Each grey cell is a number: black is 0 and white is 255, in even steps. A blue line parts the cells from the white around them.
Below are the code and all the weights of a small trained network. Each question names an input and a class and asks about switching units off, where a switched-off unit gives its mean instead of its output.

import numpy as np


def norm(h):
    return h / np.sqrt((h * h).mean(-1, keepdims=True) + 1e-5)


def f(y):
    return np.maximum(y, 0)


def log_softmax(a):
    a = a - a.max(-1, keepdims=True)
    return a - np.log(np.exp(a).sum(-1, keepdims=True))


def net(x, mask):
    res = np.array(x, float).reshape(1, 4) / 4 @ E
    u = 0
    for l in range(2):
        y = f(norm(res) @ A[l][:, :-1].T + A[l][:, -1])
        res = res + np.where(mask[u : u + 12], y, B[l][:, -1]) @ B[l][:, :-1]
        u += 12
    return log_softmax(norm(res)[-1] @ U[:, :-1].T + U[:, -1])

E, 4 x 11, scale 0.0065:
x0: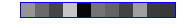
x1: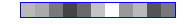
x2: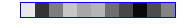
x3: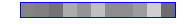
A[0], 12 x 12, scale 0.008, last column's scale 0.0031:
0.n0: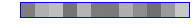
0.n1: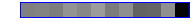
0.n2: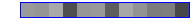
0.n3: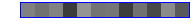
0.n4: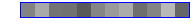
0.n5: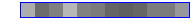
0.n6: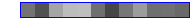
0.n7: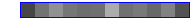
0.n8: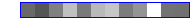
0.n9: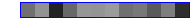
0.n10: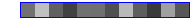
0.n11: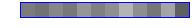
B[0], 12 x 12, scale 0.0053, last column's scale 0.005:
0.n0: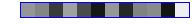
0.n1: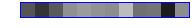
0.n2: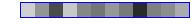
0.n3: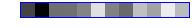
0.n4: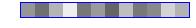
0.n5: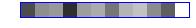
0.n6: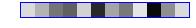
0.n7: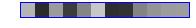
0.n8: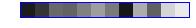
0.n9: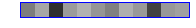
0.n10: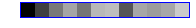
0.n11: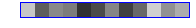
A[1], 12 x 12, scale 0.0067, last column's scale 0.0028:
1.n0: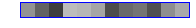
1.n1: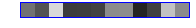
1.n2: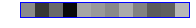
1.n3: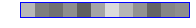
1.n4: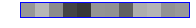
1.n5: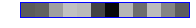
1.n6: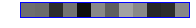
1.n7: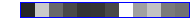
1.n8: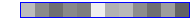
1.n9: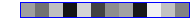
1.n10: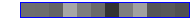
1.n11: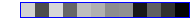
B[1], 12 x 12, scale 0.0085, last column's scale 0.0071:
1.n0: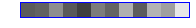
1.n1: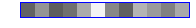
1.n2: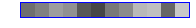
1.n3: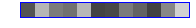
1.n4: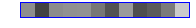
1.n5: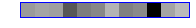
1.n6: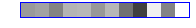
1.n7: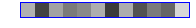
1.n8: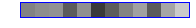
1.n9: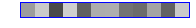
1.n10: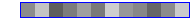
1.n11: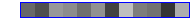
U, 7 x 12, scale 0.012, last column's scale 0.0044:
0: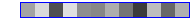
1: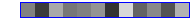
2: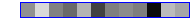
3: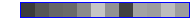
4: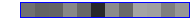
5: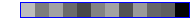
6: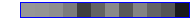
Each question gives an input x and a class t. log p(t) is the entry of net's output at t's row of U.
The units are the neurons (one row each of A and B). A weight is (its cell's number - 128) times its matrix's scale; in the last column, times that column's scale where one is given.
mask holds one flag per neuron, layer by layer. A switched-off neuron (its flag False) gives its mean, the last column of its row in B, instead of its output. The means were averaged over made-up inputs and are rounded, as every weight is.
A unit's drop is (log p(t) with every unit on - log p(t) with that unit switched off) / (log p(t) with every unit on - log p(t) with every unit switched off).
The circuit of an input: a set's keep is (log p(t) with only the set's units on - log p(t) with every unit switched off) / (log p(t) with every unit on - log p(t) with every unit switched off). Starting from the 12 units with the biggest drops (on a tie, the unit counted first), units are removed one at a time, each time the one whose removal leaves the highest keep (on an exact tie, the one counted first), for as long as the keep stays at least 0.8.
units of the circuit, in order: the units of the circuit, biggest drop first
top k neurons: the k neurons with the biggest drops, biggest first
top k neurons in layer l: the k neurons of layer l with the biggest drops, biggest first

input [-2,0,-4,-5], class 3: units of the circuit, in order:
0.n10
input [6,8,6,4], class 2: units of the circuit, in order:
1.n8; 1.n3
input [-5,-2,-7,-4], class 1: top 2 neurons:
1.n7; 1.n6
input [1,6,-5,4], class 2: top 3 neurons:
1.n3; 0.n5; 1.n0
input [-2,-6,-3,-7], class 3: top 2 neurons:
0.n10; 1.n1
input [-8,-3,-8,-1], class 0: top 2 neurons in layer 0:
0.n2; 0.n5
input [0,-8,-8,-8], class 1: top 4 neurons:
1.n7; 0.n8; 1.n3; 1.n8
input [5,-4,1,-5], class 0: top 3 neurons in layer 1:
1.n6; 1.n10; 1.n8
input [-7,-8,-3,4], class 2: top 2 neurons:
1.n5; 1.n6
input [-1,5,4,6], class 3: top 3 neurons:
0.n8; 0.n6; 1.n5
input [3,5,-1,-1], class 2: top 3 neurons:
1.n8; 0.n0; 1.n3
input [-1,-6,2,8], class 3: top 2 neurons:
0.n8; 1.n3
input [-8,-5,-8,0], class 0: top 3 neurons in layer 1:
1.n9; 1.n0; 1.n11
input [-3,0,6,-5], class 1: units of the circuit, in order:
1.n11
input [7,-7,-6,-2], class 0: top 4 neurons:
1.n6; 1.n10; 1.n8; 1.n3
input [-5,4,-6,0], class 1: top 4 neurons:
1.n7; 1.n4; 1.n6; 1.n10
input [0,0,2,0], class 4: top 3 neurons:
1.n2; 1.n7; 0.n5
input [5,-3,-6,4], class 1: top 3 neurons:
1.n7; 0.n0; 1.n9
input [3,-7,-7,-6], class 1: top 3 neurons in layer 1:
1.n7; 1.n3; 1.n8
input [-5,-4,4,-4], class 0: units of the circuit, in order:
1.n9
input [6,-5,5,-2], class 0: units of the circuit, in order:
1.n6; 1.n10
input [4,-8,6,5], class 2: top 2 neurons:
1.n5; 1.n10
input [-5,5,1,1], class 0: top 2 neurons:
0.n11; 1.n9
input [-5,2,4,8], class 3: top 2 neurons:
0.n8; 1.n6
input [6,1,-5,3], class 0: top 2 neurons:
1.n6; 0.n5
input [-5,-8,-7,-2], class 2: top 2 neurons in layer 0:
0.n5; 0.n6
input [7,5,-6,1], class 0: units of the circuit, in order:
1.n6
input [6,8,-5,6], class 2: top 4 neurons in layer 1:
1.n3; 1.n8; 1.n9; 1.n4
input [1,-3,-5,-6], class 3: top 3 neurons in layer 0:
0.n10; 0.n5; 0.n7
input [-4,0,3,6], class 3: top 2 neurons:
0.n8; 1.n6
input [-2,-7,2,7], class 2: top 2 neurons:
1.n5; 0.n6
